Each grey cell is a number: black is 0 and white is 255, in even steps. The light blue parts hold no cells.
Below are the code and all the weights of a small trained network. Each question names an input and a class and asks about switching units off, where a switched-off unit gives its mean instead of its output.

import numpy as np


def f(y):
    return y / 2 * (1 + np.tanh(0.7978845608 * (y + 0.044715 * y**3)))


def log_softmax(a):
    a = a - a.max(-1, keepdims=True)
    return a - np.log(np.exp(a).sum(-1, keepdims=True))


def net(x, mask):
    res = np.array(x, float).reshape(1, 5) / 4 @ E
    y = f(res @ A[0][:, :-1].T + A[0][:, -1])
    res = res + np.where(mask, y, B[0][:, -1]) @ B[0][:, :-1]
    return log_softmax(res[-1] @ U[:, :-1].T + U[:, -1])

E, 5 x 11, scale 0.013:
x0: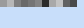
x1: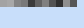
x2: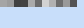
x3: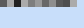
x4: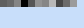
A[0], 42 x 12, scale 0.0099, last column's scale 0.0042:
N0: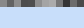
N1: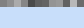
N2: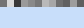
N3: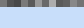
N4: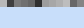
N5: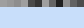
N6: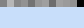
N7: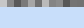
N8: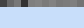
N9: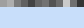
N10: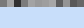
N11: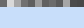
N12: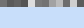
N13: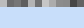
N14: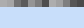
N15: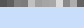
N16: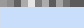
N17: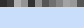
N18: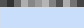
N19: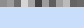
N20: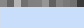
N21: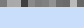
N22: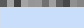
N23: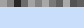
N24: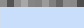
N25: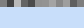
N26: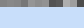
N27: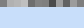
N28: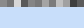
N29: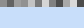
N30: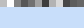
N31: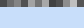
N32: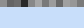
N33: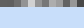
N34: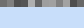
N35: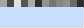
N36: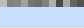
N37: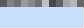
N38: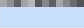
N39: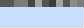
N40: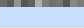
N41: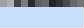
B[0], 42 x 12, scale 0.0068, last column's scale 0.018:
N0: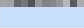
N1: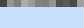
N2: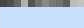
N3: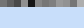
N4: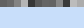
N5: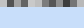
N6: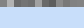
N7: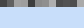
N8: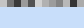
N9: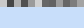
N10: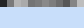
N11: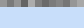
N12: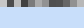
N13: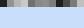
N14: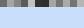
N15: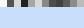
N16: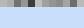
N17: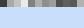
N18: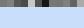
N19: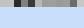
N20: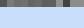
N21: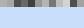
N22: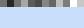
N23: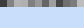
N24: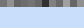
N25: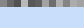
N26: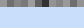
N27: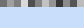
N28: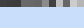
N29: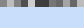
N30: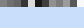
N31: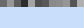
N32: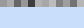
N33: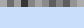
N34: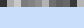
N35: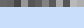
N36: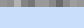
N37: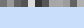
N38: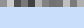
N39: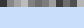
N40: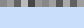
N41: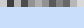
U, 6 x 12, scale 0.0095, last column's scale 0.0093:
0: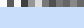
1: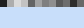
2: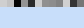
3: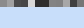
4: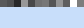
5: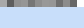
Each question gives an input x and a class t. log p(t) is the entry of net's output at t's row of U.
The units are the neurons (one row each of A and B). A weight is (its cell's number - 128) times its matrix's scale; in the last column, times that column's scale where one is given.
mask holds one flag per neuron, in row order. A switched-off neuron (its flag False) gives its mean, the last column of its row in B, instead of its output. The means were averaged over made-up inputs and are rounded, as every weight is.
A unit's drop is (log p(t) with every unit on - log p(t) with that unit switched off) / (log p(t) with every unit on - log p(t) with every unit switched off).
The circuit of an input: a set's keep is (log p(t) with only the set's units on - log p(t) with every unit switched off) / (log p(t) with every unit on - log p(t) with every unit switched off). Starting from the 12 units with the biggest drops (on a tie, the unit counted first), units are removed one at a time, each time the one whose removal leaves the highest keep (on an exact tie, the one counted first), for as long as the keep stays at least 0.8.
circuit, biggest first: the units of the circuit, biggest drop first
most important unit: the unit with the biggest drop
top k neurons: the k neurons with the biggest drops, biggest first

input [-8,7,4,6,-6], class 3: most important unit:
N37
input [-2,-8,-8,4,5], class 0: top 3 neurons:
(N15; N12; N33)
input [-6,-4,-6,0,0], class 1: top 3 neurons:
(N17; N30; N39)
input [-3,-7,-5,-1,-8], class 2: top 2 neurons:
(N19; N27)
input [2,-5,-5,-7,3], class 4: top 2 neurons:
(N28; N35)
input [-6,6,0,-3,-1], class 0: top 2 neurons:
(N5; N30)
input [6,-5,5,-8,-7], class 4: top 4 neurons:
(N28; N4; N35; N13)
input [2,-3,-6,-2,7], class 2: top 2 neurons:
(N8; N21)
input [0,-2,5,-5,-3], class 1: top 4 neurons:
(N13; N22; N34; N7)
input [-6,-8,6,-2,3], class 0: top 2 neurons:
(N15; N12)
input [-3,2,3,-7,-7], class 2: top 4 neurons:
(N19; N16; N38; N22)
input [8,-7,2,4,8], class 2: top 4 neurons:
(N8; N32; N21; N3)
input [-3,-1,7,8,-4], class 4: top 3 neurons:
(N22; N2; N17)
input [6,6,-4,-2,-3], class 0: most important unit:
N41
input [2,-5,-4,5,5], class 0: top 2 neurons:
(N12; N15)
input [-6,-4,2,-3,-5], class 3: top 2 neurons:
(N29; N18)
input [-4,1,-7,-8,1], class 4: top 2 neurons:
(N35; N28)
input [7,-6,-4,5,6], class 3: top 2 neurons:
(N30; N41)
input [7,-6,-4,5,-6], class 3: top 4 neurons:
(N30; N41; N14; N5)
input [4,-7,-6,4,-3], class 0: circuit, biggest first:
(N15)
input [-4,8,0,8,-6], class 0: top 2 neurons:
(N41; N5)
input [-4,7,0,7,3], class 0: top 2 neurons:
(N41; N5)
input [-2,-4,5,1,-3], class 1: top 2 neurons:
(N41; N13)
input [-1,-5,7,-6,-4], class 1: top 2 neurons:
(N13; N34)
